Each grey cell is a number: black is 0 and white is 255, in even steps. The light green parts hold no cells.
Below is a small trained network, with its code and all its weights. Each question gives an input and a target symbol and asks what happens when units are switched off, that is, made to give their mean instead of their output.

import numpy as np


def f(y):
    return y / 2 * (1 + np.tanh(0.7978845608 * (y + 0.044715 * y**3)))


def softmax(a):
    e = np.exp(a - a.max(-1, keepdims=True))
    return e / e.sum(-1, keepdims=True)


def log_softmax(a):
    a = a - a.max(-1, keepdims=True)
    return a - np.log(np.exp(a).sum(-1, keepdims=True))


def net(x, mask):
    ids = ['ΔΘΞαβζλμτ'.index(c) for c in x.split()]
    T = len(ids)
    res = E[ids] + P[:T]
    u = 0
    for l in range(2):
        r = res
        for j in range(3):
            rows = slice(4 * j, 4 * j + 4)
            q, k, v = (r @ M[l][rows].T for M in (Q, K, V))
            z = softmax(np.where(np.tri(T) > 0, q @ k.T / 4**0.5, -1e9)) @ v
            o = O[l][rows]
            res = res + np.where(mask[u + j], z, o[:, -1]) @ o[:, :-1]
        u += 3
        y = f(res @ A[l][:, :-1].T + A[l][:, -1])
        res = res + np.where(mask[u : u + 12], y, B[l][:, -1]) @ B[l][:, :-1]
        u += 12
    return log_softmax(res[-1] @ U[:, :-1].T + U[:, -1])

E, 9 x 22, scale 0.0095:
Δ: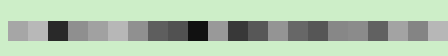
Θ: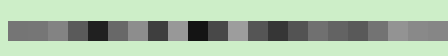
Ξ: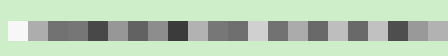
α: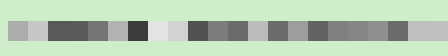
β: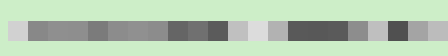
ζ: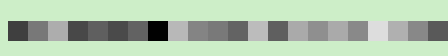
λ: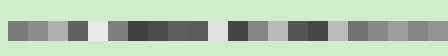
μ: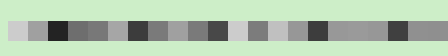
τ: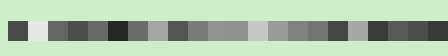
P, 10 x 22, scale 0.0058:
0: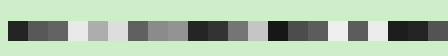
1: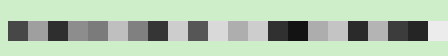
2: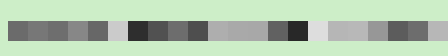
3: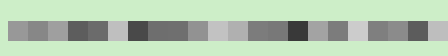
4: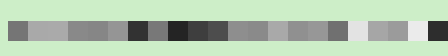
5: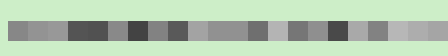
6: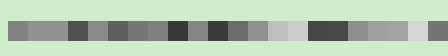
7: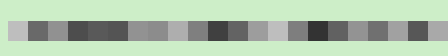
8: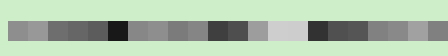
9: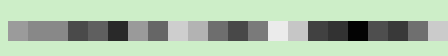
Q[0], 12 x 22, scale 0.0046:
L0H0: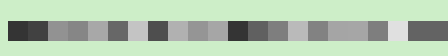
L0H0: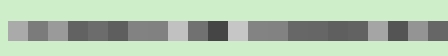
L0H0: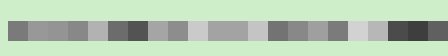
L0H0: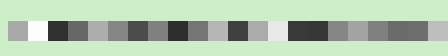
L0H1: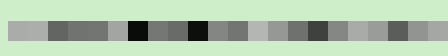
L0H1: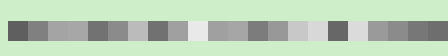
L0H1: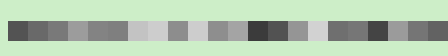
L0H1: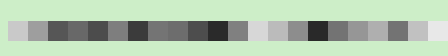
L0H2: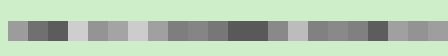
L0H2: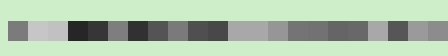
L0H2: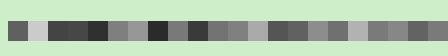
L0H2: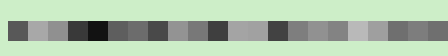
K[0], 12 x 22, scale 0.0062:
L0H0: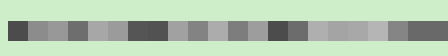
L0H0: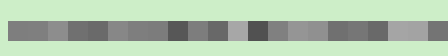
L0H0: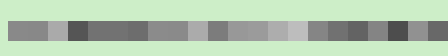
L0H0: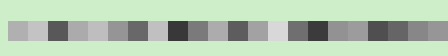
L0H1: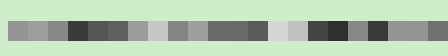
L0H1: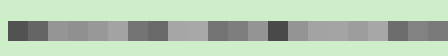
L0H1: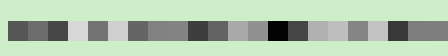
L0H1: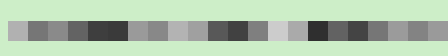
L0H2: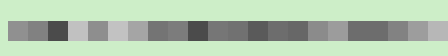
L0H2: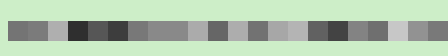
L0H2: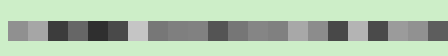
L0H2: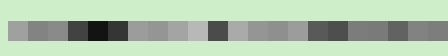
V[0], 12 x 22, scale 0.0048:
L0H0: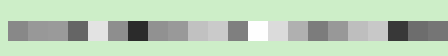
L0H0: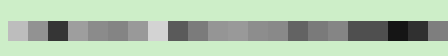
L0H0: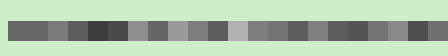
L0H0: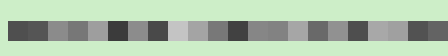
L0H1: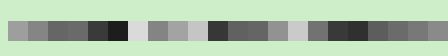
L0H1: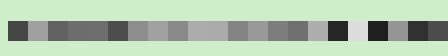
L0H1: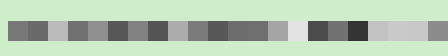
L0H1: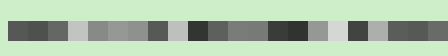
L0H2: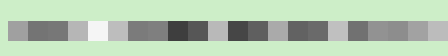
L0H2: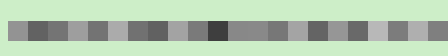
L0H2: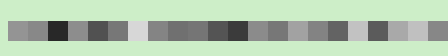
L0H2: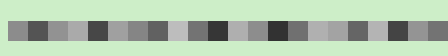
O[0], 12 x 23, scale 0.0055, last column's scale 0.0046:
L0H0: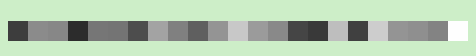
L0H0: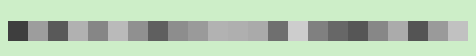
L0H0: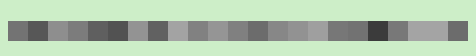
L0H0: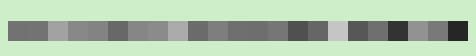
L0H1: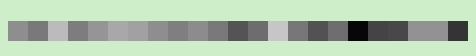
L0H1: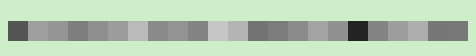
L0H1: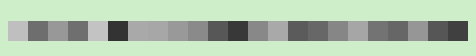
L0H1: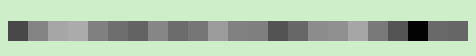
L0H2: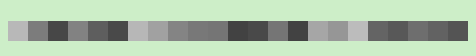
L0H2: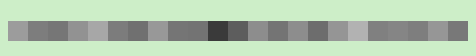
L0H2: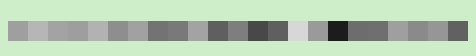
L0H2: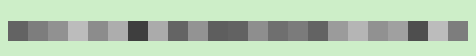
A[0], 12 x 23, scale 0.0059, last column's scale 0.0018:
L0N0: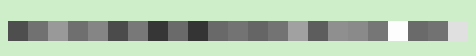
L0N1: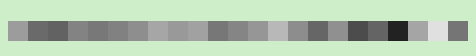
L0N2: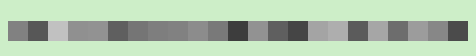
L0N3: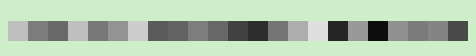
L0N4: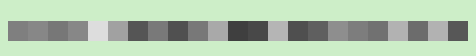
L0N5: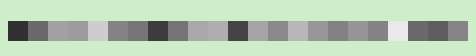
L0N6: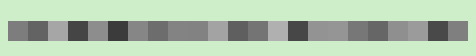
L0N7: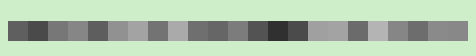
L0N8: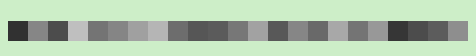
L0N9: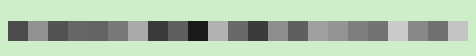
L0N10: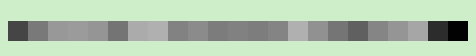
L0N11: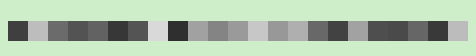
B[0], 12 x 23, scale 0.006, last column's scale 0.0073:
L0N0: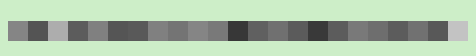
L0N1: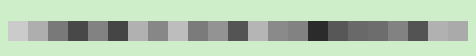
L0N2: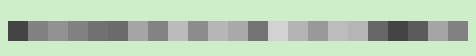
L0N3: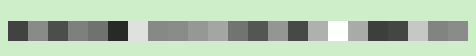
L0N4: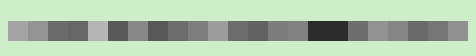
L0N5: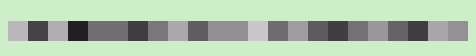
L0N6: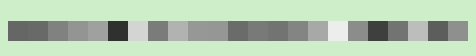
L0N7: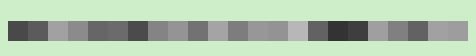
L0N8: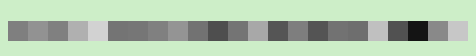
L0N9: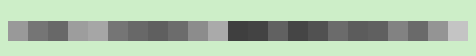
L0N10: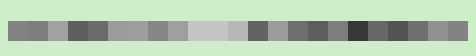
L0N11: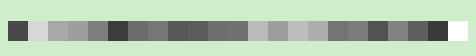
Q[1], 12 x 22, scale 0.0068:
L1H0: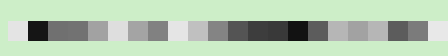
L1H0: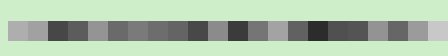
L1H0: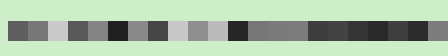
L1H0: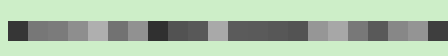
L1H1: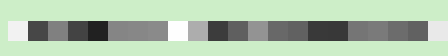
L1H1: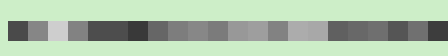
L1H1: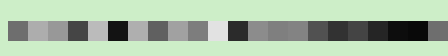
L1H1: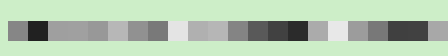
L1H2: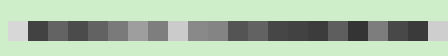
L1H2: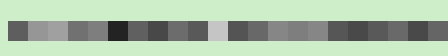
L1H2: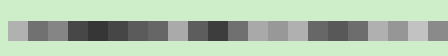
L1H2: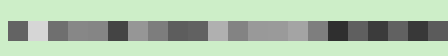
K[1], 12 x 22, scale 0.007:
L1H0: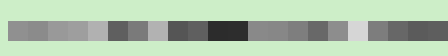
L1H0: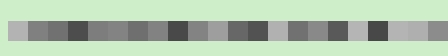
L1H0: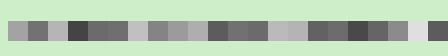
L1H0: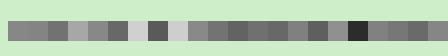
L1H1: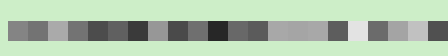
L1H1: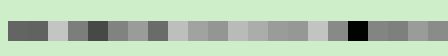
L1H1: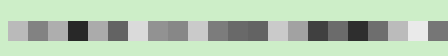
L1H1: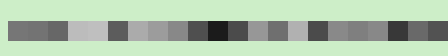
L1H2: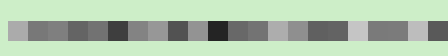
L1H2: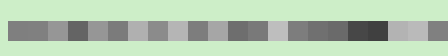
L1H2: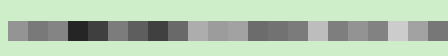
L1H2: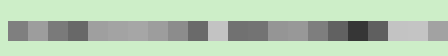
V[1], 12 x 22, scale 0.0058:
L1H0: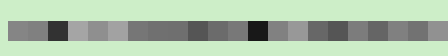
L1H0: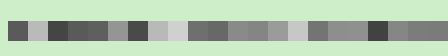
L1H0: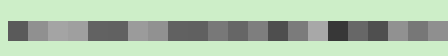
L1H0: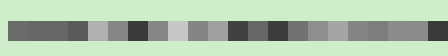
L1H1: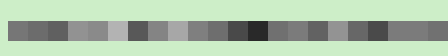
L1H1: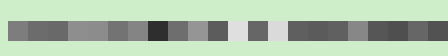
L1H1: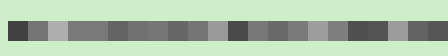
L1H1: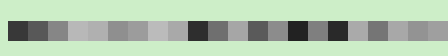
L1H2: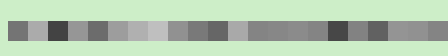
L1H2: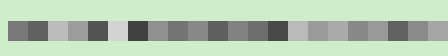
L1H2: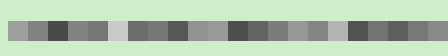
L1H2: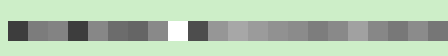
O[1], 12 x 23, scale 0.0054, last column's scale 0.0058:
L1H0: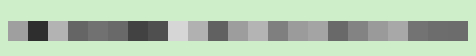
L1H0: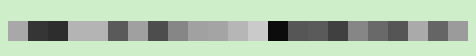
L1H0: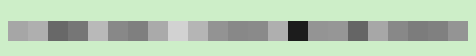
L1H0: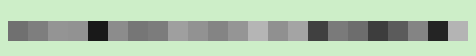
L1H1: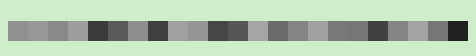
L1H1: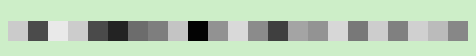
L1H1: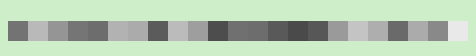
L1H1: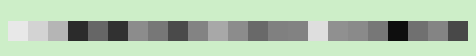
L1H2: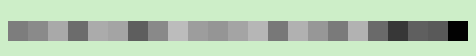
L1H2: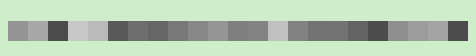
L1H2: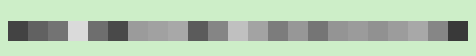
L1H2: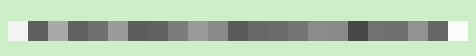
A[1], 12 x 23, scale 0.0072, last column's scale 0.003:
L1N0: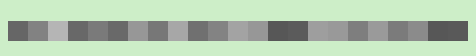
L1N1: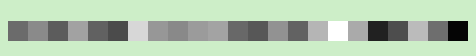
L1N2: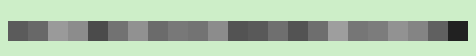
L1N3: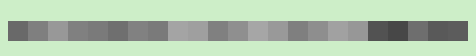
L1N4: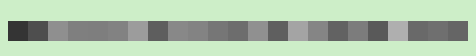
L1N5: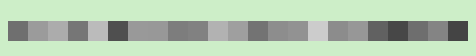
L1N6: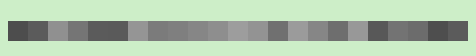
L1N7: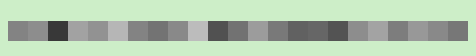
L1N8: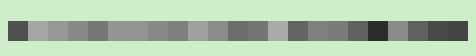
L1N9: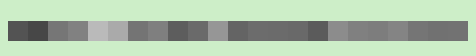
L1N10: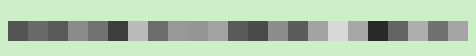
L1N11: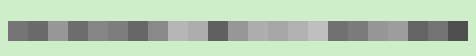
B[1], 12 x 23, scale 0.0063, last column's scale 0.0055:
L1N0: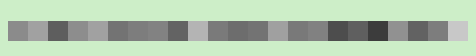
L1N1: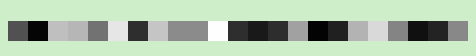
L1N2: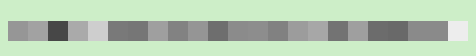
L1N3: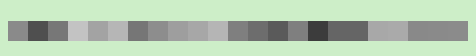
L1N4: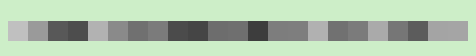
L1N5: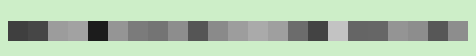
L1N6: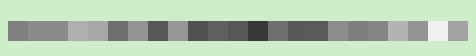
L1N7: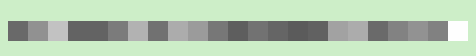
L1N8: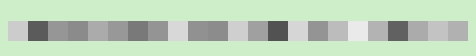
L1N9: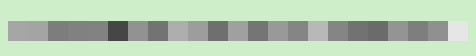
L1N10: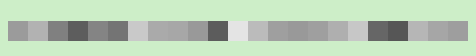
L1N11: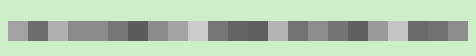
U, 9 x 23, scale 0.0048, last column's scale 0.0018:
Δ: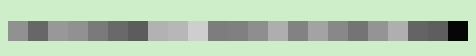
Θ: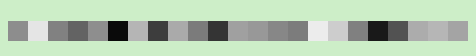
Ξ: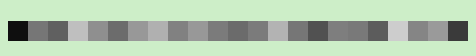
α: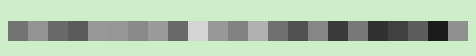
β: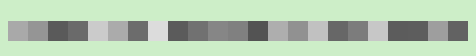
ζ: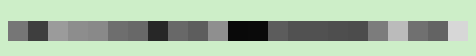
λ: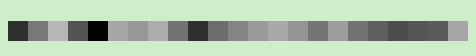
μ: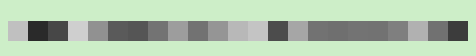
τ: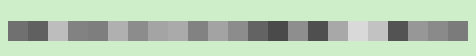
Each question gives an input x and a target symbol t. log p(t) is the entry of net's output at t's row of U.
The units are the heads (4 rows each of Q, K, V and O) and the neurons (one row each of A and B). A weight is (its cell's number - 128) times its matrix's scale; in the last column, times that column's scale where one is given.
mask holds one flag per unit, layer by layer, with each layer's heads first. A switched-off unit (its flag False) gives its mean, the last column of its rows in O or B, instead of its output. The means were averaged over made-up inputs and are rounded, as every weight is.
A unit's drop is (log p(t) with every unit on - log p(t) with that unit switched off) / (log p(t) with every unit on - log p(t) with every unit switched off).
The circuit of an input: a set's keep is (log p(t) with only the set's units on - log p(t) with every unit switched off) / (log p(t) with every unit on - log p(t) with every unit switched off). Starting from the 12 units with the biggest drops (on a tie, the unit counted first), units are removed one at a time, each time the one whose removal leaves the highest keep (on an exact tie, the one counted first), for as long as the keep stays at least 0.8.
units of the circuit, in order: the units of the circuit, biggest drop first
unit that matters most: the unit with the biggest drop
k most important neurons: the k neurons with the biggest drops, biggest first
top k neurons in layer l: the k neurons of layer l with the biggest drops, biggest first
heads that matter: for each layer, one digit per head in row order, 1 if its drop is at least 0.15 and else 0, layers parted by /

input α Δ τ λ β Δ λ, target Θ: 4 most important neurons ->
(L0N6; L1N10; L0N4; L1N2)
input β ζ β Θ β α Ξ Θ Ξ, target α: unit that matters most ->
L0H1
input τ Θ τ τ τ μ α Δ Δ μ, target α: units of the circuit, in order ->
(L0H1; L0N1; L1H1; L1H2)
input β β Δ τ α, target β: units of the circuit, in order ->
(L1H1; L0N0; L0H0; L1H0)
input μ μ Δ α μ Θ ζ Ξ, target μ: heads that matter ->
010 / 110
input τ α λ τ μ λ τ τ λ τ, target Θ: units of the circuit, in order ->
(L0N11; L1N8)
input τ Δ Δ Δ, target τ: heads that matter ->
101 / 011
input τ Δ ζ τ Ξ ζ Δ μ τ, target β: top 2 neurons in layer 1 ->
(L1N4; L1N8)
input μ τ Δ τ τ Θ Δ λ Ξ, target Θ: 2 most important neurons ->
(L0N1; L0N11)
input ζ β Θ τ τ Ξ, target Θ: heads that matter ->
010 / 010
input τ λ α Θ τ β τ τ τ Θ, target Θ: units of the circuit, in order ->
(L0H0; L0N3; L1N10)
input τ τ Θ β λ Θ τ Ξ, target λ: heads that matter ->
010 / 100
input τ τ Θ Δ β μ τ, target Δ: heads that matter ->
110 / 100
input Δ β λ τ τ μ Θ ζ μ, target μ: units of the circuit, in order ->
(L1H1; L1H0; L0H1)
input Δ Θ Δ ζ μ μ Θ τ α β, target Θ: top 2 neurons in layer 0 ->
(L0N1; L0N0)
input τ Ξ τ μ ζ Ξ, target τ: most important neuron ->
(L1N7)
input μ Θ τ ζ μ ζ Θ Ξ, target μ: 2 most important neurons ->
(L0N11; L0N9)
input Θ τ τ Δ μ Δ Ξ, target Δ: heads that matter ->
010 / 100
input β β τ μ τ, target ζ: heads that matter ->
001 / 100
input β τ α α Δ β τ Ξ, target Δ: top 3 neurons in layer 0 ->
(L0N11; L0N0; L0N9)
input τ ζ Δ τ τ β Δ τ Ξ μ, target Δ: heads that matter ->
010 / 101
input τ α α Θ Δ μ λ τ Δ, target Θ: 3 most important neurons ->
(L0N3; L1N10; L0N4)
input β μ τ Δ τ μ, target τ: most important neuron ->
(L0N4)
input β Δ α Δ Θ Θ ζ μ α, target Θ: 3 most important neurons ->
(L0N1; L0N0; L0N8)
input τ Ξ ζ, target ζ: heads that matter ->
010 / 001
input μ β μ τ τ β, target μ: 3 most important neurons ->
(L0N11; L0N0; L0N7)
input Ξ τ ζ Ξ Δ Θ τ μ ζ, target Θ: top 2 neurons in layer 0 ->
(L0N6; L0N8)
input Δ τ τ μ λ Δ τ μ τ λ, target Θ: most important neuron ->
(L0N6)
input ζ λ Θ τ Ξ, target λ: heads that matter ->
100 / 100
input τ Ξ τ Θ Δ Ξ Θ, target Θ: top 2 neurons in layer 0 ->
(L0N3; L0N0)
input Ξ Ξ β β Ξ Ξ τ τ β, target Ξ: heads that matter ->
010 / 010
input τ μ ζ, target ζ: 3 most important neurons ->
(L0N5; L0N7; L0N0)
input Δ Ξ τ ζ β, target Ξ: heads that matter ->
000 / 011
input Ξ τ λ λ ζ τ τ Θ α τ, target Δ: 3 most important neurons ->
(L0N11; L1N11; L1N8)
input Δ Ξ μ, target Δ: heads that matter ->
001 / 100
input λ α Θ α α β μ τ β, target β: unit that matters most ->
L0N1
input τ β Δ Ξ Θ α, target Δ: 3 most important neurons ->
(L0N9; L1N11; L0N11)
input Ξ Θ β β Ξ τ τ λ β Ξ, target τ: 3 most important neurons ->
(L0N11; L0N1; L1N7)
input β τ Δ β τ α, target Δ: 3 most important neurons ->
(L0N9; L0N11; L1N11)
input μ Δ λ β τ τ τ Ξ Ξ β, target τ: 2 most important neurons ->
(L0N11; L1N7)
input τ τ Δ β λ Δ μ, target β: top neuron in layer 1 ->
(L1N7)
